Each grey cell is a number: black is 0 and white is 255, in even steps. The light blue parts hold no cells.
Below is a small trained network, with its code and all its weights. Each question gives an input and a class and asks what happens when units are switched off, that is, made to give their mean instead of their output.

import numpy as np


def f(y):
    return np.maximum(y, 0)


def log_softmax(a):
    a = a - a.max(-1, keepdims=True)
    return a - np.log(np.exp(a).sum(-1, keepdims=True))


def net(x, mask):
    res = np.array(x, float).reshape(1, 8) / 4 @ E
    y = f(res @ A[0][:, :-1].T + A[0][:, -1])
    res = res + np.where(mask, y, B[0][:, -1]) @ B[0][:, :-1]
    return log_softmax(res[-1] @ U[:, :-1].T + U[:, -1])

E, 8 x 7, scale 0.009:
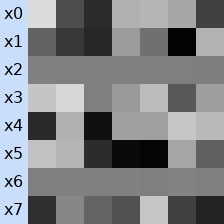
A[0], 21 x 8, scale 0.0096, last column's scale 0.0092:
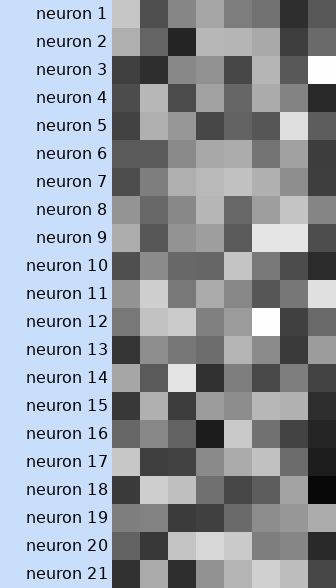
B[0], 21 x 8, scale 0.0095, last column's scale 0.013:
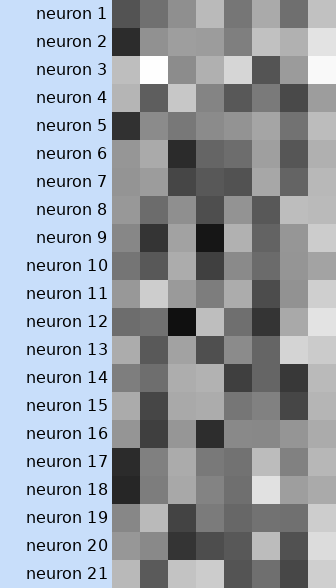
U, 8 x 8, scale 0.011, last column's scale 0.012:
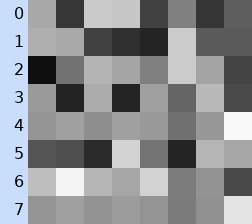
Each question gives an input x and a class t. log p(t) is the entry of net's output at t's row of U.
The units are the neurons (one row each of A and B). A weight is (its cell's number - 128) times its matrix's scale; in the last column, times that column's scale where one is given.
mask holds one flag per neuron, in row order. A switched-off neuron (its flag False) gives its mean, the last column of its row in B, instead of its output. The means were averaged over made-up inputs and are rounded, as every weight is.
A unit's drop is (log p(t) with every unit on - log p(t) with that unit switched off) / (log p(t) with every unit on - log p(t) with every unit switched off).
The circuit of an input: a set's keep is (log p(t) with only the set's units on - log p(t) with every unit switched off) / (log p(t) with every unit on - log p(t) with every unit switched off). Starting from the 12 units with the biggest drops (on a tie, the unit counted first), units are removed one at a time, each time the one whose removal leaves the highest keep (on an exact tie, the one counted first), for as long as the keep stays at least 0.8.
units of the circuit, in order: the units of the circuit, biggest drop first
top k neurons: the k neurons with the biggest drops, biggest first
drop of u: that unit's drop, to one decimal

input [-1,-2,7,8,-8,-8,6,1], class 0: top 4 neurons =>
neuron 14; neuron 3; neuron 19; neuron 1
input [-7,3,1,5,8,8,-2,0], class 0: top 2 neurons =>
neuron 21; neuron 15
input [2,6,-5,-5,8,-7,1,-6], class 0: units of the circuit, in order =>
neuron 21
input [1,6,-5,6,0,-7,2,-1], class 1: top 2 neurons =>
neuron 20; neuron 3
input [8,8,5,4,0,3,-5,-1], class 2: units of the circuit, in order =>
neuron 2; neuron 17
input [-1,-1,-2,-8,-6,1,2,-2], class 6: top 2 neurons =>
neuron 3; neuron 21
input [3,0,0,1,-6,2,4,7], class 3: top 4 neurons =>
neuron 16; neuron 21; neuron 13; neuron 15
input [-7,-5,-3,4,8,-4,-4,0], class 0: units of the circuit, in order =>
neuron 21; neuron 15
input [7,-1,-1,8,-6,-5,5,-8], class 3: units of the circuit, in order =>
neuron 9; neuron 3
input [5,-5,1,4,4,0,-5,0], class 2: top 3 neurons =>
neuron 3; neuron 2; neuron 17
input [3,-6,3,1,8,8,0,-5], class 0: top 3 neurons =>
neuron 21; neuron 15; neuron 4
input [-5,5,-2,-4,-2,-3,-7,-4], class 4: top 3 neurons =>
neuron 12; neuron 3; neuron 2
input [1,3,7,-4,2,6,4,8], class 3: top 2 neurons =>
neuron 16; neuron 13
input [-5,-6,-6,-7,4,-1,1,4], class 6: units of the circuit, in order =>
neuron 3
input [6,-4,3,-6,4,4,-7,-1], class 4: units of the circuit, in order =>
neuron 3; neuron 12
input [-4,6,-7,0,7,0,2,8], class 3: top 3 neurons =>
neuron 13; neuron 10; neuron 16
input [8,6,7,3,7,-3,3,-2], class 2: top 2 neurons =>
neuron 2; neuron 17
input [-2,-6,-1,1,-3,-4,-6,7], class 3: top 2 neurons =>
neuron 13; neuron 16
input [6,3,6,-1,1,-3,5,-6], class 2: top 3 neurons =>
neuron 2; neuron 17; neuron 13
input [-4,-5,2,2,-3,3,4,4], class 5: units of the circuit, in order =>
neuron 12; neuron 3; neuron 20
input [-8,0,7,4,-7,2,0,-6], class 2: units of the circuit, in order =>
neuron 18
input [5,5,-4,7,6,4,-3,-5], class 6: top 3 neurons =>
neuron 11; neuron 12; neuron 14
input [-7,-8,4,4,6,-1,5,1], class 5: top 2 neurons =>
neuron 12; neuron 2
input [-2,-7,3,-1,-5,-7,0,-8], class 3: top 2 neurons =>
neuron 9; neuron 8
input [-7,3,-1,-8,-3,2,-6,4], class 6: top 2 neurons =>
neuron 3; neuron 2
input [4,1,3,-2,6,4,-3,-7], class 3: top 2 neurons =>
neuron 9; neuron 8
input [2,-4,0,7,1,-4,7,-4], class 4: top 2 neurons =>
neuron 3; neuron 12
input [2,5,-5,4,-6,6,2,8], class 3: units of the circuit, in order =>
neuron 16
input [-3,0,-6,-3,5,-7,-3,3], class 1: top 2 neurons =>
neuron 20; neuron 7
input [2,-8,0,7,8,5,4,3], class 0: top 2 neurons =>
neuron 21; neuron 4
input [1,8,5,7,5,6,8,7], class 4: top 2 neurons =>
neuron 12; neuron 11
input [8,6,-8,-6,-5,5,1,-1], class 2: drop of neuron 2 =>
0.2
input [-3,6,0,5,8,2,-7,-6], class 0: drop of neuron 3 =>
0.1
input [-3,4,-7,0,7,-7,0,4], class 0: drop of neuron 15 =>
0.3
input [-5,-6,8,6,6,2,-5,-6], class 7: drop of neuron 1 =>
0.1
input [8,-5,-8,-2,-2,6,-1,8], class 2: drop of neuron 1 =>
0.2
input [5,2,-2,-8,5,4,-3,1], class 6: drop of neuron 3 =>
0.7
